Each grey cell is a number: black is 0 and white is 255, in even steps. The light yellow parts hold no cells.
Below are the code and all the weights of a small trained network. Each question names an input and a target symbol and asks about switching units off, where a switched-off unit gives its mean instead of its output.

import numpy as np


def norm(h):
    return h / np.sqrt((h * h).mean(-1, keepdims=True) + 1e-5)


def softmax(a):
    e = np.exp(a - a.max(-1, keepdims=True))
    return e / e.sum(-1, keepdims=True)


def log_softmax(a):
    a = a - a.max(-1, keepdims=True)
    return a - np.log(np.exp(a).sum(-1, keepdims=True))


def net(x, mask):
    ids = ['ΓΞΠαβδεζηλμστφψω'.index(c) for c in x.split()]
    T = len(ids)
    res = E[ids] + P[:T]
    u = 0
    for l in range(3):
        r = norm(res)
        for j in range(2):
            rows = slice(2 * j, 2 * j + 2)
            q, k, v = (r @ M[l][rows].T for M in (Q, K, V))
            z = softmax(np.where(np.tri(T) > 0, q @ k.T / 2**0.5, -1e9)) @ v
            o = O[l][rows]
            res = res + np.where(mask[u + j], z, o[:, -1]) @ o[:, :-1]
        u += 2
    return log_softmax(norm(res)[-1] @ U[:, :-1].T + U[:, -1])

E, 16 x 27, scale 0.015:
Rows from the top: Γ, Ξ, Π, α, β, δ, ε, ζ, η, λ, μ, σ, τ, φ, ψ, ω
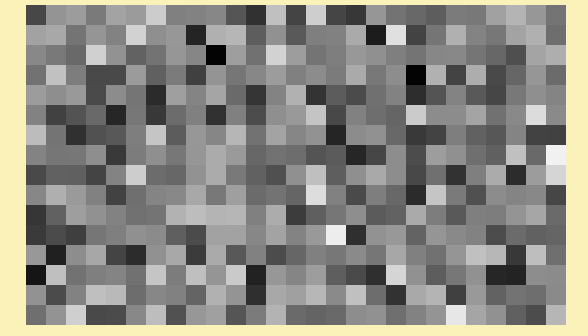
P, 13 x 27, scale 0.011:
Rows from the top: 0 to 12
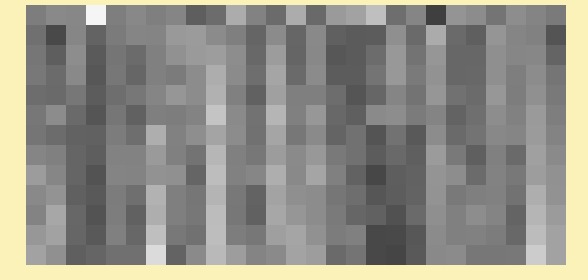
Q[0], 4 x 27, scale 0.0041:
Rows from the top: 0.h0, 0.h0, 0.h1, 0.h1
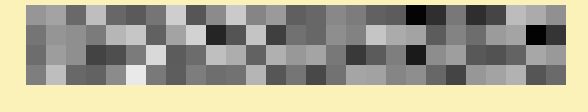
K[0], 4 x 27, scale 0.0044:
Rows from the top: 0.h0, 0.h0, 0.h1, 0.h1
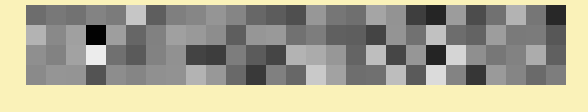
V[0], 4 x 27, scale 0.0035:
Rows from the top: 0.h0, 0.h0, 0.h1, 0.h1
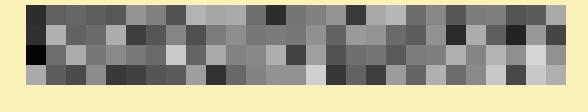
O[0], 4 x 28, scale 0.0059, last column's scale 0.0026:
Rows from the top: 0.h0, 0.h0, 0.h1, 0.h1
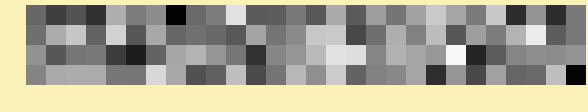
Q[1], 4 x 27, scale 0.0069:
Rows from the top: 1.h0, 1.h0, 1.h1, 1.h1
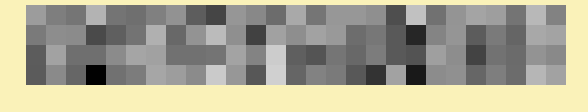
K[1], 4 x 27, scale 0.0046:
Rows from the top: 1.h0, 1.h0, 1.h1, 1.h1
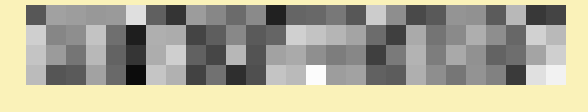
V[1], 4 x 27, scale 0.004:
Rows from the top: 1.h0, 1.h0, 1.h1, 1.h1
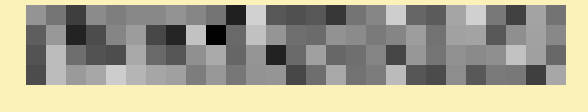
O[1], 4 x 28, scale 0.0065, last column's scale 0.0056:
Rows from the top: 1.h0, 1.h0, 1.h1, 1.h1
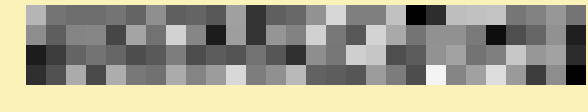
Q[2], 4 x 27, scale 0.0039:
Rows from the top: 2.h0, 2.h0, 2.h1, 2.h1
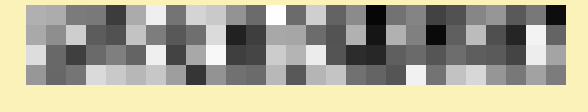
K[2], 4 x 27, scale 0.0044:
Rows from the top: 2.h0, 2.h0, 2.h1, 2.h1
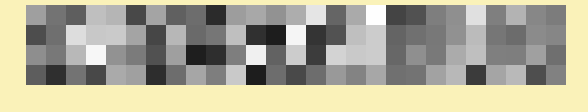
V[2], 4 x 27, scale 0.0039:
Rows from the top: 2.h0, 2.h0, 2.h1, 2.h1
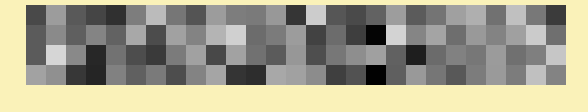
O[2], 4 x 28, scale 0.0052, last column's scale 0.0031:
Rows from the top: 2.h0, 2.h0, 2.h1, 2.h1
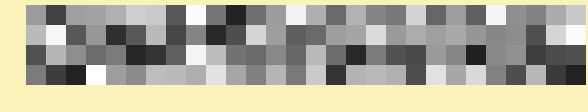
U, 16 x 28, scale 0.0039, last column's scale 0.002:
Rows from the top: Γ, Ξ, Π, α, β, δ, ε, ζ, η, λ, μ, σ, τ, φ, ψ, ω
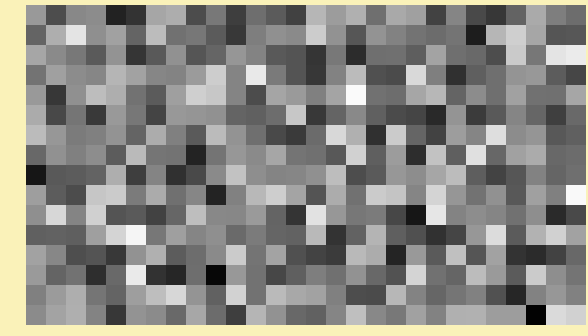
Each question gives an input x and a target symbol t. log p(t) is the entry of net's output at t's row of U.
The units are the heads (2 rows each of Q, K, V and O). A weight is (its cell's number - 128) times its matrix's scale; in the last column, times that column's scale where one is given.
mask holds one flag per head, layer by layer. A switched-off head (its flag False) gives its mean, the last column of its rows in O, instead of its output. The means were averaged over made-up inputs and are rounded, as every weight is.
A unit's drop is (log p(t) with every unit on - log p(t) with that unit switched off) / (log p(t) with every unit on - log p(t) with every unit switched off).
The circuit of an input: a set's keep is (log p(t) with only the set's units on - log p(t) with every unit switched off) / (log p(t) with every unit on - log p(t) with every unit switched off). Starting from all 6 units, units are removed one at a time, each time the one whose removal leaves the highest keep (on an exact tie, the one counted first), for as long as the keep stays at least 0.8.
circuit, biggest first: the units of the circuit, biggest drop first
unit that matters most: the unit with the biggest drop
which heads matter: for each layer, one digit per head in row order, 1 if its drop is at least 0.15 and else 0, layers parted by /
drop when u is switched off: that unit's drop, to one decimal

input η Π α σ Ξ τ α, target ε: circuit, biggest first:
[1.h0]
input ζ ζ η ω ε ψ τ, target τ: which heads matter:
10 / 00 / 00
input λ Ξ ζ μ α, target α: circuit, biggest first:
[1.h0, 0.h1]
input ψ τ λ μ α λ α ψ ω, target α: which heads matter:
00 / 10 / 00
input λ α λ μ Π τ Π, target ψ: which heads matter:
01 / 01 / 00
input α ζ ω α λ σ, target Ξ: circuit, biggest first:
[2.h0, 1.h1, 0.h0]
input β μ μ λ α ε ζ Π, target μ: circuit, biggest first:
[2.h1, 2.h0]
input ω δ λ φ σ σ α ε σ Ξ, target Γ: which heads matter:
00 / 11 / 00
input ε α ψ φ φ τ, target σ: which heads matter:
01 / 00 / 10
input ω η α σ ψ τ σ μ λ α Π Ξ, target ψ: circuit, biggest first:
[1.h0, 1.h1]
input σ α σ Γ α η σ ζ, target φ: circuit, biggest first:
[0.h0, 2.h1, 1.h0]
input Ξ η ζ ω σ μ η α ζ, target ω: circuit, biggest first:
[2.h0, 1.h1]
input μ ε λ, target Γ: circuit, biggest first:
[0.h1, 2.h1, 1.h1]
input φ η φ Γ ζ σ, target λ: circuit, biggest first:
[2.h0, 2.h1]
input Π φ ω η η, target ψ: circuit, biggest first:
[1.h1, 1.h0]
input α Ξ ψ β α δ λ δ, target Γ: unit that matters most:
1.h1
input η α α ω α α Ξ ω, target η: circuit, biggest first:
[0.h0, 2.h0]
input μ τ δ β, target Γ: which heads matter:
01 / 01 / 00
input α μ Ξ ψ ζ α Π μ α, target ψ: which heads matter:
01 / 11 / 00
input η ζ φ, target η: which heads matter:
10 / 00 / 00
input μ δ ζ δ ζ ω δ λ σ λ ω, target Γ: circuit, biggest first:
[1.h1, 1.h0]
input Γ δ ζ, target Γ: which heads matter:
00 / 01 / 00
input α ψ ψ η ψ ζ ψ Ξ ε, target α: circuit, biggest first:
[1.h0]
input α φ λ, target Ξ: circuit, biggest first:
[2.h0, 0.h0]
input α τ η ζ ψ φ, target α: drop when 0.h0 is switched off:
-0.2
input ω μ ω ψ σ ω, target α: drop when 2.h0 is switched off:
0.2
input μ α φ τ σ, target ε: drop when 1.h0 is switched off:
0.8
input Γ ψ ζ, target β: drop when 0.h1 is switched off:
0.4
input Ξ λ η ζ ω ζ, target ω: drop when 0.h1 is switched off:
0.0
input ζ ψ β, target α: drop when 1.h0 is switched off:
1.0
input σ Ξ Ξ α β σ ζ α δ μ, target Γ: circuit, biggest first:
[1.h1]
